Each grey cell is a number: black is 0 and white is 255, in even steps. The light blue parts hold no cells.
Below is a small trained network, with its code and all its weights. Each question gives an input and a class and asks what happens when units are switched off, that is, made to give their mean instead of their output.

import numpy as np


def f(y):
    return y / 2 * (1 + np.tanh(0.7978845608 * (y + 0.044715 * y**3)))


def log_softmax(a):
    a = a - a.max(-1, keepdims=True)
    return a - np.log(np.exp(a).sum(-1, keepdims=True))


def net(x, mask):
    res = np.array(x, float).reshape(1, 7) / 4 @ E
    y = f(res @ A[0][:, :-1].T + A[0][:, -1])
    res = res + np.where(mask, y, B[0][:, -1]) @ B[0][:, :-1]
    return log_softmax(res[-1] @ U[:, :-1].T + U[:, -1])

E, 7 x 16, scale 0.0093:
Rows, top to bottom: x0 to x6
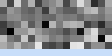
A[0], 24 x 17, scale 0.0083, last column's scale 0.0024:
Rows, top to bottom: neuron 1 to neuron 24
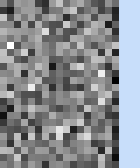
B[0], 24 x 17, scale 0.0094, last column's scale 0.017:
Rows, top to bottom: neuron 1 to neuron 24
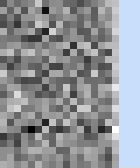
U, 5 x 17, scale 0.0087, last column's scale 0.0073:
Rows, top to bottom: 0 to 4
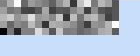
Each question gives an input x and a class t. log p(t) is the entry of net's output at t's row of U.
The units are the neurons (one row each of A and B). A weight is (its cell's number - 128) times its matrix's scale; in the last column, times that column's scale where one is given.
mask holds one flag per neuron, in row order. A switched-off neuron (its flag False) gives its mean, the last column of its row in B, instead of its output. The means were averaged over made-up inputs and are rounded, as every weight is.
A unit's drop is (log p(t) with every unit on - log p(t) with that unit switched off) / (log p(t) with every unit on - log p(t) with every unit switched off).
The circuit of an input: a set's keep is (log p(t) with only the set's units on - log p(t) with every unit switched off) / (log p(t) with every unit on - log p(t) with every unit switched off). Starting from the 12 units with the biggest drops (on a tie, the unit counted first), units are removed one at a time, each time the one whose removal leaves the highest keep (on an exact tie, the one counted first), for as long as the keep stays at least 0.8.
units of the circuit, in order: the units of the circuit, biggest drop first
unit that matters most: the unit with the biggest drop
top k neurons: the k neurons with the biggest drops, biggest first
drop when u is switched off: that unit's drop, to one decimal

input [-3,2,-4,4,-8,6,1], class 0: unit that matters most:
neuron 7
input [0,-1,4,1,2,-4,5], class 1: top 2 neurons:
(neuron 10; neuron 6)
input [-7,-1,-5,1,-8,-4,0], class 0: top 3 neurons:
(neuron 7; neuron 14; neuron 20)
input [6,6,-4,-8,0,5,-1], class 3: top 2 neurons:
(neuron 5; neuron 20)
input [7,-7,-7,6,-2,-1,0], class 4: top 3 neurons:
(neuron 21; neuron 1; neuron 5)
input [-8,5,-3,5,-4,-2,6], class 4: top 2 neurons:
(neuron 4; neuron 19)
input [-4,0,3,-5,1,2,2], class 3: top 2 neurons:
(neuron 5; neuron 19)
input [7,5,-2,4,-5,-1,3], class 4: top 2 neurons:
(neuron 1; neuron 16)
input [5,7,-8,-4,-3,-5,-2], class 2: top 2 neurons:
(neuron 11; neuron 15)
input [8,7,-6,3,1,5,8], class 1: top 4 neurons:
(neuron 6; neuron 10; neuron 12; neuron 4)
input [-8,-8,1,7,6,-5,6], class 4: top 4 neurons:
(neuron 4; neuron 19; neuron 5; neuron 11)
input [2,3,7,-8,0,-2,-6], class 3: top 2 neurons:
(neuron 11; neuron 5)
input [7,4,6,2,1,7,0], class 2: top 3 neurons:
(neuron 8; neuron 22; neuron 4)
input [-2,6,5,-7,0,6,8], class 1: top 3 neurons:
(neuron 10; neuron 12; neuron 6)
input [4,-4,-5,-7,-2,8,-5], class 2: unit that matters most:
neuron 8
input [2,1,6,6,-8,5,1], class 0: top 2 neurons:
(neuron 7; neuron 14)
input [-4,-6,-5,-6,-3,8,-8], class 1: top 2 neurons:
(neuron 19; neuron 11)
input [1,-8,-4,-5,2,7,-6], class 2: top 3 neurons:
(neuron 8; neuron 22; neuron 5)
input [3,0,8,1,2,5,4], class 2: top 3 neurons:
(neuron 19; neuron 8; neuron 22)
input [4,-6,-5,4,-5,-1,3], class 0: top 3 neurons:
(neuron 7; neuron 14; neuron 5)
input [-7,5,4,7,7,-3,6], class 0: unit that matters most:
neuron 2
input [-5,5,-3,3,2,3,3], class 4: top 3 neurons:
(neuron 19; neuron 4; neuron 5)
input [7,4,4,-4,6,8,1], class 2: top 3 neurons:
(neuron 8; neuron 5; neuron 22)
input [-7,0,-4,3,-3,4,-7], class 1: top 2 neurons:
(neuron 19; neuron 20)
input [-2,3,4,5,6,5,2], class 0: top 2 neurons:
(neuron 2; neuron 16)
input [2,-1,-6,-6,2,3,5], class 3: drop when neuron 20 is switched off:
0.1
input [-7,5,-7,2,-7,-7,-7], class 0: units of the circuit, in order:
(neuron 7)
